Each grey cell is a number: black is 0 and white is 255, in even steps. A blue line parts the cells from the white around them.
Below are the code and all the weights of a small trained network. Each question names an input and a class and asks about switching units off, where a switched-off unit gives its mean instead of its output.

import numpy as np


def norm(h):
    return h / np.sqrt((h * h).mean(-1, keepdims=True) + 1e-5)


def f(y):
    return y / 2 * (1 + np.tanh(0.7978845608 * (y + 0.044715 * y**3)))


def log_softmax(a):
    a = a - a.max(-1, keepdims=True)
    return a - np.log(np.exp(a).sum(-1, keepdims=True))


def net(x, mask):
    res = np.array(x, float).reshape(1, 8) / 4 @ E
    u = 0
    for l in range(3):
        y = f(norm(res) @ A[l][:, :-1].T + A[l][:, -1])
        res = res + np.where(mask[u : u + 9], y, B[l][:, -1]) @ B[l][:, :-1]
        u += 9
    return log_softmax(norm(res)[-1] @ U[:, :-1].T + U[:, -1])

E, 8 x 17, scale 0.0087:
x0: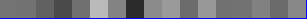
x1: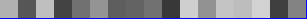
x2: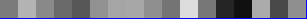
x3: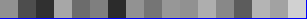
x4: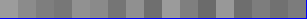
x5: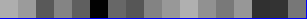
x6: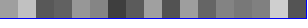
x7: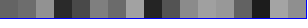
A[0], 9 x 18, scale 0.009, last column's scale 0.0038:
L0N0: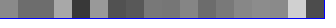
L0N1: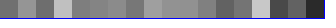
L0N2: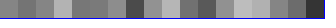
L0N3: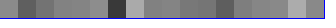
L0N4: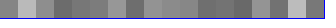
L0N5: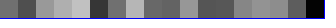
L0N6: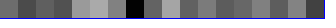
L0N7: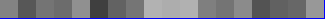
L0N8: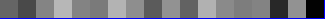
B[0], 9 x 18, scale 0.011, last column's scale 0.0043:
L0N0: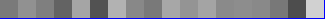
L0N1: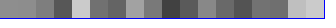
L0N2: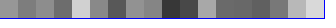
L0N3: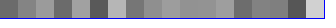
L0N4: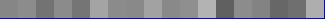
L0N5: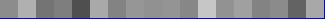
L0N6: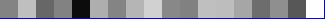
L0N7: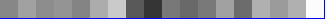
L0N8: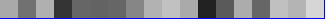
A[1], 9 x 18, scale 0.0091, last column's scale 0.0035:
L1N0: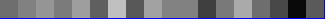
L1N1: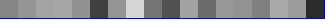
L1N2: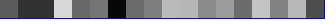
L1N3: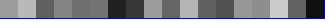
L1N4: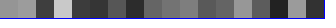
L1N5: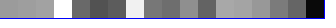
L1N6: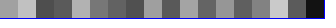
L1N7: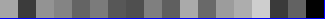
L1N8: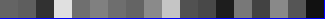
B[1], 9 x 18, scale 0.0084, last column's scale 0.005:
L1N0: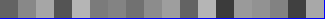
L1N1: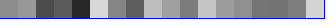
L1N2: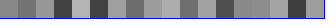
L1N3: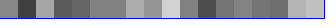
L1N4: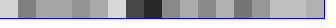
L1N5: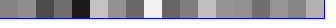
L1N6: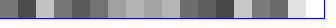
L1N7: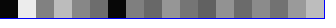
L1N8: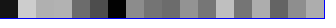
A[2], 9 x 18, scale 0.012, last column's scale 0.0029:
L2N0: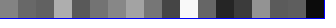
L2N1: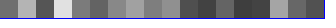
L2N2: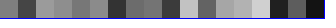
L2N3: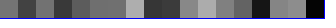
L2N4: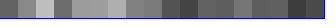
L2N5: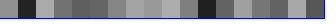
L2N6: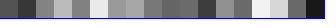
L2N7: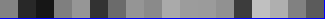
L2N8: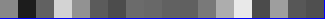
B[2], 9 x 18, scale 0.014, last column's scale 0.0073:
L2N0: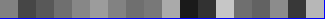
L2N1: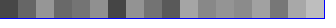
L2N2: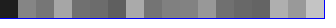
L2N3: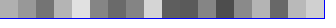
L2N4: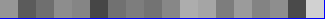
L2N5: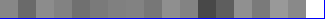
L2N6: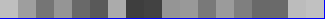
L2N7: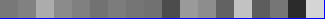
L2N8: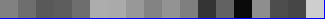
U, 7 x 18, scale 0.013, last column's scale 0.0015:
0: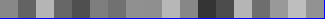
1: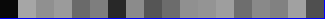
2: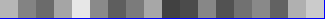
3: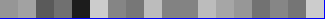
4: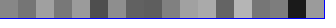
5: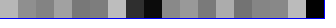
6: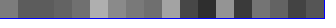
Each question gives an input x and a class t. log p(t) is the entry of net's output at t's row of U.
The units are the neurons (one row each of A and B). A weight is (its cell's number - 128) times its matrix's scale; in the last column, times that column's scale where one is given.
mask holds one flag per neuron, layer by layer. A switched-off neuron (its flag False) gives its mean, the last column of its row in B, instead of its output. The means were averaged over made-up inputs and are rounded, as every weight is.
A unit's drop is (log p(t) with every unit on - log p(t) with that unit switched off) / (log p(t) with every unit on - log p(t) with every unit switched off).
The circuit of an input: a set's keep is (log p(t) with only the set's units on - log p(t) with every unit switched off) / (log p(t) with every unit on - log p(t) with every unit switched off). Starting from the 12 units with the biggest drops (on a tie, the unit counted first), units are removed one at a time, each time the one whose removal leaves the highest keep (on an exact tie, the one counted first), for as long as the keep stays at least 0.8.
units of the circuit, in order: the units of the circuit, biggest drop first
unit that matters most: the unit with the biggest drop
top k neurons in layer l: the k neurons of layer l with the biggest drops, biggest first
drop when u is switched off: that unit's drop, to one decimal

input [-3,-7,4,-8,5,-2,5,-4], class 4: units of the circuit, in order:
(L2N4)
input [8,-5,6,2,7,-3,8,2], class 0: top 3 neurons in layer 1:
(L1N6 L1N3 L1N1)
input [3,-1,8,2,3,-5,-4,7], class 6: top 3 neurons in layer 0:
(L0N2 L0N1 L0N4)
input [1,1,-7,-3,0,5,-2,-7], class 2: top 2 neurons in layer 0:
(L0N2 L0N7)
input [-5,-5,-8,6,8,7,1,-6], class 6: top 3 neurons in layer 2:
(L2N8 L2N3 L2N6)
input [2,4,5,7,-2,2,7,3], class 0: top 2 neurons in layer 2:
(L2N5 L2N4)
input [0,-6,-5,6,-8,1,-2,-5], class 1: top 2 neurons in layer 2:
(L2N1 L2N3)
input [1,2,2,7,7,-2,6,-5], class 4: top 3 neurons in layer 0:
(L0N8 L0N0 L0N3)
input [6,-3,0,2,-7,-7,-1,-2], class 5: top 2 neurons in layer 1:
(L1N1 L1N5)
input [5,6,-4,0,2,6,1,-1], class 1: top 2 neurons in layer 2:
(L2N2 L2N6)
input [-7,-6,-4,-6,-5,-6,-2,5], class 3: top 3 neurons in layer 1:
(L1N1 L1N5 L1N7)
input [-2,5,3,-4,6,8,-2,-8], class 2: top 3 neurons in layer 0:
(L0N1 L0N2 L0N4)
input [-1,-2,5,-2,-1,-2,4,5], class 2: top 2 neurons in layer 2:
(L2N3 L2N8)
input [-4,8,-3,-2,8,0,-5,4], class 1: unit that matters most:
L1N7
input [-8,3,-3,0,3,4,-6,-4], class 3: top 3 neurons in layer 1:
(L1N1 L1N5 L1N6)
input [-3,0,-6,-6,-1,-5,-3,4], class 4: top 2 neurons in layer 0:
(L0N7 L0N2)
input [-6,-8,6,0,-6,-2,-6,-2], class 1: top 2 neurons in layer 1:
(L1N8 L1N6)
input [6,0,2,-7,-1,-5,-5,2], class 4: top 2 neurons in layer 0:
(L0N7 L0N5)
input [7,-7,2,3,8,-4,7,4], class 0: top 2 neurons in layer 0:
(L0N7 L0N5)
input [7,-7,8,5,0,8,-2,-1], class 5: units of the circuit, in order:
(L1N4)
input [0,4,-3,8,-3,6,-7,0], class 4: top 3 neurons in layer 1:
(L1N6 L1N2 L1N3)
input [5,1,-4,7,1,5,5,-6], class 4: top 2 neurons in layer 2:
(L2N7 L2N3)
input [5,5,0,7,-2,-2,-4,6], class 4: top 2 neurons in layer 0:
(L0N2 L0N1)
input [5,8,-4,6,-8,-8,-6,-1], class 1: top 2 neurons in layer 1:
(L1N7 L1N4)
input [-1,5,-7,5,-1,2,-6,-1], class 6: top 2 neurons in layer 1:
(L1N6 L1N3)
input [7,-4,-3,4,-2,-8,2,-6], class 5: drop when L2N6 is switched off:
1.4
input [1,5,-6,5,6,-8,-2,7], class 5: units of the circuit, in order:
(L2N6)
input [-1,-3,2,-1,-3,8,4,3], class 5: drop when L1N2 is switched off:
0.0
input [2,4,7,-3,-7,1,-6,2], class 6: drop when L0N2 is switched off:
0.1
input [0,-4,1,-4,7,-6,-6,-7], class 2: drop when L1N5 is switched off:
-0.1
